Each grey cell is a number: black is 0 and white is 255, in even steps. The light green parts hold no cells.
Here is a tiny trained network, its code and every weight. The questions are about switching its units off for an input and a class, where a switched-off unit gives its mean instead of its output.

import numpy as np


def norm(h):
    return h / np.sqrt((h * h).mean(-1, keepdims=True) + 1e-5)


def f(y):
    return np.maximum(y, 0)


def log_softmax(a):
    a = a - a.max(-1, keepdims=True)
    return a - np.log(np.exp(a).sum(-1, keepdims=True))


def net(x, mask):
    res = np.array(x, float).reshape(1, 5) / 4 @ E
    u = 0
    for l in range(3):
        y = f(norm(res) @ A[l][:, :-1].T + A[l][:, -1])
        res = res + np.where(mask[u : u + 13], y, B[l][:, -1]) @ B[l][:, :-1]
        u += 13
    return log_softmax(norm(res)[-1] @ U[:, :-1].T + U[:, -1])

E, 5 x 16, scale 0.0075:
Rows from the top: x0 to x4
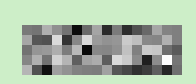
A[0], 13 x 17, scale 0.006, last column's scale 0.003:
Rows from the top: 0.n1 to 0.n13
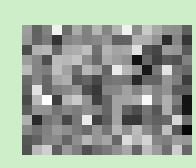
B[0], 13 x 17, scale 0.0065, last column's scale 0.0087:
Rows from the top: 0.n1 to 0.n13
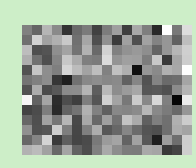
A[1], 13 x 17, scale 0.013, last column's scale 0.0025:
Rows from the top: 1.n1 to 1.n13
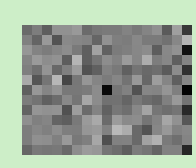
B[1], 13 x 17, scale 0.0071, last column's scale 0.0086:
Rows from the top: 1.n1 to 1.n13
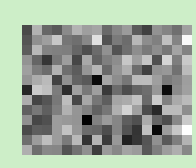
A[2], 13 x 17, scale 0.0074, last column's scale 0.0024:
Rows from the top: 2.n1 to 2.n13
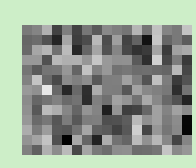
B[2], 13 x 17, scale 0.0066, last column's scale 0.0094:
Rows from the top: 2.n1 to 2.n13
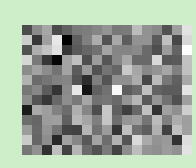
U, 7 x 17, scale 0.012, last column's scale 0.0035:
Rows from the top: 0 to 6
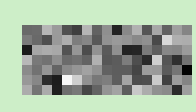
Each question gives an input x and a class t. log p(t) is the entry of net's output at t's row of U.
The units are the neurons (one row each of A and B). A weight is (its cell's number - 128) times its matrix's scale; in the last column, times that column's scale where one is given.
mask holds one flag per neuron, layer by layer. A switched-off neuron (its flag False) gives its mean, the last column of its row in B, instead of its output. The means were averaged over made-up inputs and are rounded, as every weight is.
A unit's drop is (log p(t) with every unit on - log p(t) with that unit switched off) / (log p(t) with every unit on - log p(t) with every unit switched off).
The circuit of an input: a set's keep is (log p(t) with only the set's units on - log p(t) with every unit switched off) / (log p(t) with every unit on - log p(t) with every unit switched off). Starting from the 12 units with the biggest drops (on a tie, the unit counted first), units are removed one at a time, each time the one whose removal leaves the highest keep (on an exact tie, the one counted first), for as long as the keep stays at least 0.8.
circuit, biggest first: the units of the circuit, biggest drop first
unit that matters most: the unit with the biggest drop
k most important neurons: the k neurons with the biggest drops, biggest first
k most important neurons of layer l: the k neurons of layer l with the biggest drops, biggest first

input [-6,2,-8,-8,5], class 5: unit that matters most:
0.n1
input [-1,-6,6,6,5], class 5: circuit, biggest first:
(0.n4 2.n4)
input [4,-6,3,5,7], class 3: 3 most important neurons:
(0.n4 2.n4 0.n5)
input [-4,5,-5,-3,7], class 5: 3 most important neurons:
(0.n4 0.n1 0.n8)
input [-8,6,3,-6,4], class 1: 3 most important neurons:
(0.n8 1.n4 0.n2)
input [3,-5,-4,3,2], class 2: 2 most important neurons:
(0.n3 0.n7)
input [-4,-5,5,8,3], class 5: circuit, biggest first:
(0.n4 2.n4)
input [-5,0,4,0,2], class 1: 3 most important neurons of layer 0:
(0.n8 0.n13 0.n6)
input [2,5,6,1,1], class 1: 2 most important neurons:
(0.n8 0.n1)
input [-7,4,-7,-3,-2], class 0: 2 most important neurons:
(0.n5 1.n11)
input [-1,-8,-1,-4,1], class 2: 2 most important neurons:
(0.n8 2.n3)
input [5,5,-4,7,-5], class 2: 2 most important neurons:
(0.n5 1.n7)
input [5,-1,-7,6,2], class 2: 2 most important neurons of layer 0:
(0.n5 0.n3)
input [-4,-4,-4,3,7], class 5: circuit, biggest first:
(0.n4)
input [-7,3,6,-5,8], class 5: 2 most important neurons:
(0.n4 0.n8)
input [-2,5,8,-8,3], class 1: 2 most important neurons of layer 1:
(1.n4 1.n9)
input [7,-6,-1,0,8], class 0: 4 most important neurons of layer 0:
(0.n5 0.n6 0.n10 0.n13)
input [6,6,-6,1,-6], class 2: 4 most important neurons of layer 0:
(0.n5 0.n8 0.n4 0.n7)
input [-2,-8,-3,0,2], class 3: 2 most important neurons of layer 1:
(1.n11 1.n5)
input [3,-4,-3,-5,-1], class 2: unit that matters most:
0.n3
